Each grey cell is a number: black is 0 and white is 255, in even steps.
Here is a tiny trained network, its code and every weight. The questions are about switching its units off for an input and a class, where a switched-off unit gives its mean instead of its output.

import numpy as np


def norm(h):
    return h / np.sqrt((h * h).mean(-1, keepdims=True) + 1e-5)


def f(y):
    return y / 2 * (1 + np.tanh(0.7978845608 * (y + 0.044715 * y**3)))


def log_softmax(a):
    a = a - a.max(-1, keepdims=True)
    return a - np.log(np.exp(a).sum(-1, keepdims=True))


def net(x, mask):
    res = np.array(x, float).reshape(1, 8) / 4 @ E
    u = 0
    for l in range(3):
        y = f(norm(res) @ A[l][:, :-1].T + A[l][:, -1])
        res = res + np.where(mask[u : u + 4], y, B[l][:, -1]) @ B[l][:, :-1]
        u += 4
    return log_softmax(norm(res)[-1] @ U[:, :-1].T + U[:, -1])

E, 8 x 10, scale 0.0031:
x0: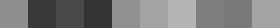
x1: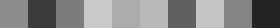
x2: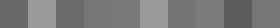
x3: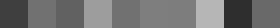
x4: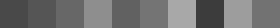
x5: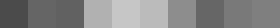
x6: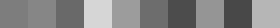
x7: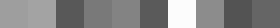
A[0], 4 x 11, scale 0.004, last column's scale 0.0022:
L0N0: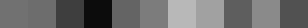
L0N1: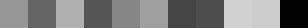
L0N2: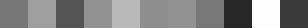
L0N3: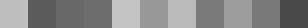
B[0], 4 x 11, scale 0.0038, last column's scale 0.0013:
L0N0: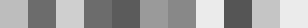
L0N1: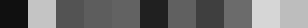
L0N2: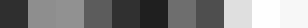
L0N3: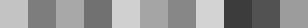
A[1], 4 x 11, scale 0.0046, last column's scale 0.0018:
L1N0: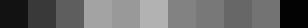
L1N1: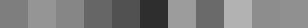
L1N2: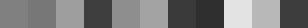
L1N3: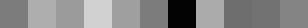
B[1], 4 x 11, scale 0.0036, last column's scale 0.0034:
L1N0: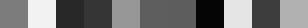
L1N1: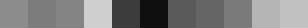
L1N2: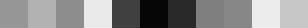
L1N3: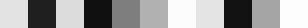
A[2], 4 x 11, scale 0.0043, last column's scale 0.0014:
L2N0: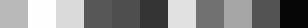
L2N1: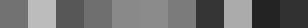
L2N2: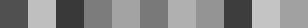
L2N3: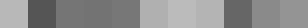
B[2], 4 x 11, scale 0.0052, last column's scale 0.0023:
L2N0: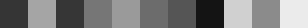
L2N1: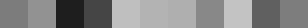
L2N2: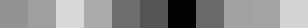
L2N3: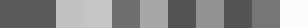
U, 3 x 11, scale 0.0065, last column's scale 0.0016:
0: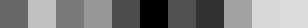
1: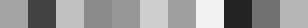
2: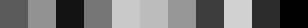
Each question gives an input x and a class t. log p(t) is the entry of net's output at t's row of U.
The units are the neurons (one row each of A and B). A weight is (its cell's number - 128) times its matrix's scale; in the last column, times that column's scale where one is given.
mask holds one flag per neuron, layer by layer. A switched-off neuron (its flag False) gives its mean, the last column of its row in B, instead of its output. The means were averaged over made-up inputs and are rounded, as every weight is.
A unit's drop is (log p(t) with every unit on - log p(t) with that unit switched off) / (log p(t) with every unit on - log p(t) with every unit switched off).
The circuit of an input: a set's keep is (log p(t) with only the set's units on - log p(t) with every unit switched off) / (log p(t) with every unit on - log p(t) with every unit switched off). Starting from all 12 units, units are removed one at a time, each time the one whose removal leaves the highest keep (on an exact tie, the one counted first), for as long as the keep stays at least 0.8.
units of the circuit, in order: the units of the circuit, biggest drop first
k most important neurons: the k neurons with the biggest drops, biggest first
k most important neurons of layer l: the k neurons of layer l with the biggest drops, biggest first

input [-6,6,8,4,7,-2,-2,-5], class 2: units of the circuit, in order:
L1N0; L2N1
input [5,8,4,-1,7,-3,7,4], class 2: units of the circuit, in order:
L1N0
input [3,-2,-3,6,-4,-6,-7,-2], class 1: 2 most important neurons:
L0N0; L0N2
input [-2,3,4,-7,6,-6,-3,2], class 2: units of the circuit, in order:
L1N3; L2N1
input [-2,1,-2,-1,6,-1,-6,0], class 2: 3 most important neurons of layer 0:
L0N2; L0N0; L0N1
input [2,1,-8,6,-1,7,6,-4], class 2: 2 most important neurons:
L1N0; L0N0
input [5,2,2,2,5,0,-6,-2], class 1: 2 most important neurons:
L0N0; L2N0
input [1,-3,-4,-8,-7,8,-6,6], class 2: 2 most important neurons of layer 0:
L0N3; L0N2
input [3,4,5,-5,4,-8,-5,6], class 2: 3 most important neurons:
L2N0; L1N3; L2N2
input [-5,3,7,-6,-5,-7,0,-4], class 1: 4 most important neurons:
L1N3; L0N2; L1N0; L2N2
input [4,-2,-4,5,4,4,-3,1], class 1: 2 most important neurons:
L0N0; L2N0
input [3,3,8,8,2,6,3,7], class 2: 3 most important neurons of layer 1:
L1N0; L1N3; L1N2
